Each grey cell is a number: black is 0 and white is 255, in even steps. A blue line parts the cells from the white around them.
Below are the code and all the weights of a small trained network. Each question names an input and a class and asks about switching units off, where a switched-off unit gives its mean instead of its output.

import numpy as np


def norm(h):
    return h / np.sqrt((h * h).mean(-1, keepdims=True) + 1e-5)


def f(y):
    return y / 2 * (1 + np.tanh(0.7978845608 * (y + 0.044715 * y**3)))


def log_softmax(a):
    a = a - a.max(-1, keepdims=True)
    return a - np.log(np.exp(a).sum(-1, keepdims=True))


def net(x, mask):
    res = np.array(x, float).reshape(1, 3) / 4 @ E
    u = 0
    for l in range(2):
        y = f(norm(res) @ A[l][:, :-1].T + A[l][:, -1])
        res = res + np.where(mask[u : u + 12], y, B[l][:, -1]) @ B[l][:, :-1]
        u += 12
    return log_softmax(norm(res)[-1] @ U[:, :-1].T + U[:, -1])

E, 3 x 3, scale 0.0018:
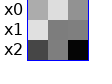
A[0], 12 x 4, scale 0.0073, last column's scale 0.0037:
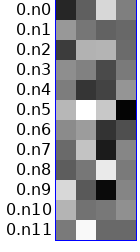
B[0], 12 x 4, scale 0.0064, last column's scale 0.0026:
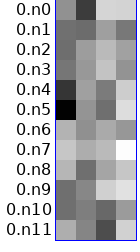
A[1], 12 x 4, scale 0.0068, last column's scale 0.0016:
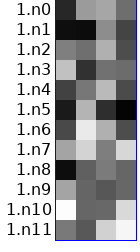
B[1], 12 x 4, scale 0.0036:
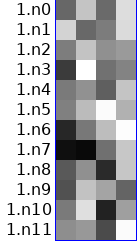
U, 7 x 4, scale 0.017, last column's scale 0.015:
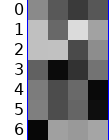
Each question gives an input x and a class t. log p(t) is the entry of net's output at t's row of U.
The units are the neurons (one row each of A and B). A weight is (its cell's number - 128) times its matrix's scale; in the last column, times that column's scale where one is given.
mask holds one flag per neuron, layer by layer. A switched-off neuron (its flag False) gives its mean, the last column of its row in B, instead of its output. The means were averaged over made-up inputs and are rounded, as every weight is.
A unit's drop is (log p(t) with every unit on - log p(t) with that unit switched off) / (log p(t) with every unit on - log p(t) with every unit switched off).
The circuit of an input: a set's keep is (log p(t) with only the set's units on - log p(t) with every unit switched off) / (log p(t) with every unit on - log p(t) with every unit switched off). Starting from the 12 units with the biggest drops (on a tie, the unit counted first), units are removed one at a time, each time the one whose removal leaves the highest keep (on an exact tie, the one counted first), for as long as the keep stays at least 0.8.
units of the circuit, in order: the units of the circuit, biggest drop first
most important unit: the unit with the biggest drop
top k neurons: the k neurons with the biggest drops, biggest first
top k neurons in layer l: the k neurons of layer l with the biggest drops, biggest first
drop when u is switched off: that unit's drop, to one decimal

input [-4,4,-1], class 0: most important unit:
0.n7
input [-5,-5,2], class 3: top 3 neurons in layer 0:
0.n0, 0.n5, 0.n9
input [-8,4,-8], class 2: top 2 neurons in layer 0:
0.n9, 0.n5
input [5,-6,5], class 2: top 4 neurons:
0.n5, 0.n7, 0.n11, 1.n10
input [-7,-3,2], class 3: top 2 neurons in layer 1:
1.n1, 1.n6
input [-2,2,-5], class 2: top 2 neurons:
0.n9, 1.n10
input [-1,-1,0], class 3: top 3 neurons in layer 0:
0.n7, 0.n9, 0.n6
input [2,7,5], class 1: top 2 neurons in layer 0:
0.n9, 0.n5
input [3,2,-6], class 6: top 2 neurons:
0.n5, 0.n0
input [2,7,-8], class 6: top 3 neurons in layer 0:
0.n0, 0.n5, 0.n11
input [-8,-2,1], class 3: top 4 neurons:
1.n1, 0.n5, 0.n0, 1.n6
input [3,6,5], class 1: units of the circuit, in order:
0.n9, 0.n5
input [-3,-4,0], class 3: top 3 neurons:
0.n7, 1.n5, 0.n9
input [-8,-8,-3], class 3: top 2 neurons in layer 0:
0.n7, 0.n9
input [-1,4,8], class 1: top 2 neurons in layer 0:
0.n7, 0.n9
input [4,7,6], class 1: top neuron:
0.n9
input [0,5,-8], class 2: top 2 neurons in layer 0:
0.n9, 0.n7
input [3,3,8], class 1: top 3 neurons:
0.n7, 0.n9, 0.n5
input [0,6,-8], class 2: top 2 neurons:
0.n9, 1.n6
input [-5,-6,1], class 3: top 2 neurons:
0.n0, 1.n1
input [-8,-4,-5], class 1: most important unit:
0.n0
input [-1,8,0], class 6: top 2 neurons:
0.n0, 0.n8
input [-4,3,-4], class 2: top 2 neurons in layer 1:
1.n10, 1.n3
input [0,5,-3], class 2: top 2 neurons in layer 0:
0.n7, 0.n4
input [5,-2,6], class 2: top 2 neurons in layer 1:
1.n10, 1.n5
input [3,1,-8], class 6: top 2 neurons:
0.n5, 0.n7
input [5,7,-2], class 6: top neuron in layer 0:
0.n5
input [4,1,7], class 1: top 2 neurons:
0.n7, 0.n9
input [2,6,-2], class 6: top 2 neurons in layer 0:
0.n0, 0.n5
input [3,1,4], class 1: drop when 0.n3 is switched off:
0.1
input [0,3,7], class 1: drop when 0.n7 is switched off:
0.5
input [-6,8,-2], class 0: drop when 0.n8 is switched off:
0.2
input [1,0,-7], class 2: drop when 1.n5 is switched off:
0.5
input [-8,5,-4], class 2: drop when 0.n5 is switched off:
0.4
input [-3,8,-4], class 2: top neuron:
1.n6
